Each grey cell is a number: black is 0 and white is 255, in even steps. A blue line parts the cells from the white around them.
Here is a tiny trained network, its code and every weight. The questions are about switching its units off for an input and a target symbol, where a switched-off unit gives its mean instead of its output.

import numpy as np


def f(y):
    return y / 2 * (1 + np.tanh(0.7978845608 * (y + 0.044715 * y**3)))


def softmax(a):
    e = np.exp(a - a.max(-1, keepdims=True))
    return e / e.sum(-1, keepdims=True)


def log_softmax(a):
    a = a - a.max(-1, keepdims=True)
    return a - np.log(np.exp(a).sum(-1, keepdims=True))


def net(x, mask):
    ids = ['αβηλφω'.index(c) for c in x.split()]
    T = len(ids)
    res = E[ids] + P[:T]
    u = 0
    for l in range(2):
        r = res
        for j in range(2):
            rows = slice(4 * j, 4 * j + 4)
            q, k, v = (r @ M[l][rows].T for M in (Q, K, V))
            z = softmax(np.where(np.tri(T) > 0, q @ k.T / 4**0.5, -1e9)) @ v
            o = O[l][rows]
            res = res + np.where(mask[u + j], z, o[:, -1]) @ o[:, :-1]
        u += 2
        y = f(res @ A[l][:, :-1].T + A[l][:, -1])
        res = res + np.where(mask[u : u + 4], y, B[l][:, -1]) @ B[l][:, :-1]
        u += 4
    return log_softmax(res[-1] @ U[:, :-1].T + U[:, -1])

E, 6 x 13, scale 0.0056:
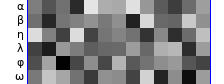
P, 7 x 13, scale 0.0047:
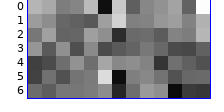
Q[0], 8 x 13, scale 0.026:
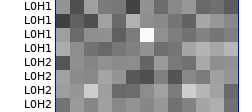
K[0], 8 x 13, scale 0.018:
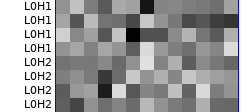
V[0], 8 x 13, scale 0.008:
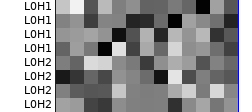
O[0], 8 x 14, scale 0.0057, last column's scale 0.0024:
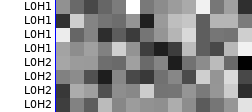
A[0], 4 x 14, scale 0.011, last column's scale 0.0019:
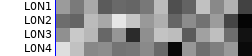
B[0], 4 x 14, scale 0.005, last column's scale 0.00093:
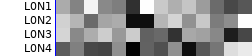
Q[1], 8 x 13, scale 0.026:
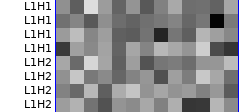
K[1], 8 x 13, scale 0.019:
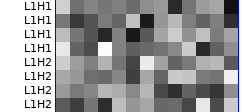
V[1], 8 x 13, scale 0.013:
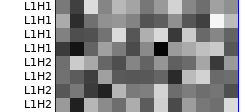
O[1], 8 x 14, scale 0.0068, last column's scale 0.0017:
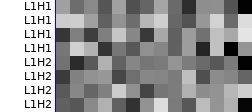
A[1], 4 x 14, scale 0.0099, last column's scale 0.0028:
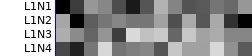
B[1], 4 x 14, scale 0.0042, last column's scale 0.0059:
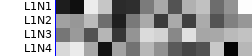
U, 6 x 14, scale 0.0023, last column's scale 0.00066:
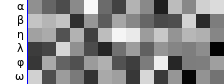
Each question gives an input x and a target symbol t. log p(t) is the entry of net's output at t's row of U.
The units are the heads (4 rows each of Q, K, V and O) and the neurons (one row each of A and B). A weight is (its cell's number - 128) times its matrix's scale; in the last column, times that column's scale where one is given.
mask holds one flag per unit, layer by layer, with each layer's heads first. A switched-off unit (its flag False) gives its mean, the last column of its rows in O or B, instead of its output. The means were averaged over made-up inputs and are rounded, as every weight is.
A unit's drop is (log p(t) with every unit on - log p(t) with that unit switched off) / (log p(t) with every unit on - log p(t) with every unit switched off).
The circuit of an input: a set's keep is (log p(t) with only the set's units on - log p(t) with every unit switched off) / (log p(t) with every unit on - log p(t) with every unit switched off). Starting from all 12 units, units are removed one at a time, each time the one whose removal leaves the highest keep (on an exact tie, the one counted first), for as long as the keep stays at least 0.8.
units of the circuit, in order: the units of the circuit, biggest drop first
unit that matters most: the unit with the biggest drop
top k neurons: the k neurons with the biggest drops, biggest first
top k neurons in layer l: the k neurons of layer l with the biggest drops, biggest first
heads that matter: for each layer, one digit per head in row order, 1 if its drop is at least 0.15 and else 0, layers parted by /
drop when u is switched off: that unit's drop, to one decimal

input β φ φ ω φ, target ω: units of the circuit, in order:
[L0H1 L1H1]
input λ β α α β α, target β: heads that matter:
10 / 10
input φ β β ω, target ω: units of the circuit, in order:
[L0H2 L1H1]
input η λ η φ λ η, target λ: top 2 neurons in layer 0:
[L0N4 L0N1]
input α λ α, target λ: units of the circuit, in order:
[L0H1 L1H2 L1N1]
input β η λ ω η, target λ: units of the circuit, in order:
[L1H2 L1N1]
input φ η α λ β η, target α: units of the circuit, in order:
[L0H1 L1H1 L1H2]
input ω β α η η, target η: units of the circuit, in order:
[L0H1 L1N3 L1H1 L1H2]
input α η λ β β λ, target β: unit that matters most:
L0H2
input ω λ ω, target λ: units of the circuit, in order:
[L1H2 L1N1 L0H1]
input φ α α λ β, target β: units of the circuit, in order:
[L0H2 L1H1]
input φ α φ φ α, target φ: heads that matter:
10 / 11
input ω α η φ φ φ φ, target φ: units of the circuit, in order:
[L1H2 L1H1]
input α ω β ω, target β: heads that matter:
10 / 10
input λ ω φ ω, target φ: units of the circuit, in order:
[L0H1 L1H1 L1H2]
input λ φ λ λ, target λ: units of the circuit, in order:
[L1N1 L1H2]
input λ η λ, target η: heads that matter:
11 / 10
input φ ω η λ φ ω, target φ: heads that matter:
11 / 11
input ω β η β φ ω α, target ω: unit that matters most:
L0N2
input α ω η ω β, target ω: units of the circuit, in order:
[L0H1 L1H1]
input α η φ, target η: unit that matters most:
L0H1
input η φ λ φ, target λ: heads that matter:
00 / 01
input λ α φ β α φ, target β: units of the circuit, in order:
[L0H1 L1H1]
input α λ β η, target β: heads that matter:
00 / 10
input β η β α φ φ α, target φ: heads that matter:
00 / 11
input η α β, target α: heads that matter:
10 / 11
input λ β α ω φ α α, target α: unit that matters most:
L1H1
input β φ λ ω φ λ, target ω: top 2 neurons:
[L0N3 L0N4]
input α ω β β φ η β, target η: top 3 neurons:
[L1N3 L0N4 L0N2]
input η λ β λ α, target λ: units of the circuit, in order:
[L1H2 L1N1 L0H1]
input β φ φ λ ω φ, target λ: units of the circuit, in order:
[L0H1 L1H2 L1N1]
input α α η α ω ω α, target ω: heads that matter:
00 / 11
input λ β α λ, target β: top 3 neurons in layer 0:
[L0N3 L0N1 L0N4]
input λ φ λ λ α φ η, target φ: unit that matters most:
L0N4
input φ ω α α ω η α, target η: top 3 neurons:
[L0N2 L0N4 L1N3]
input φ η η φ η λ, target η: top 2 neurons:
[L1N3 L0N4]
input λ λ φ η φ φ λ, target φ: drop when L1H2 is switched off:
0.5
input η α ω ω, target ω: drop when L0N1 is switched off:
0.0
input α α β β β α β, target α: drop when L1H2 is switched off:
0.1
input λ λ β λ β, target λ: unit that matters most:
L1N1
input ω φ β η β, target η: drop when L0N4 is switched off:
0.3
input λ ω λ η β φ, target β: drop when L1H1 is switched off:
0.9
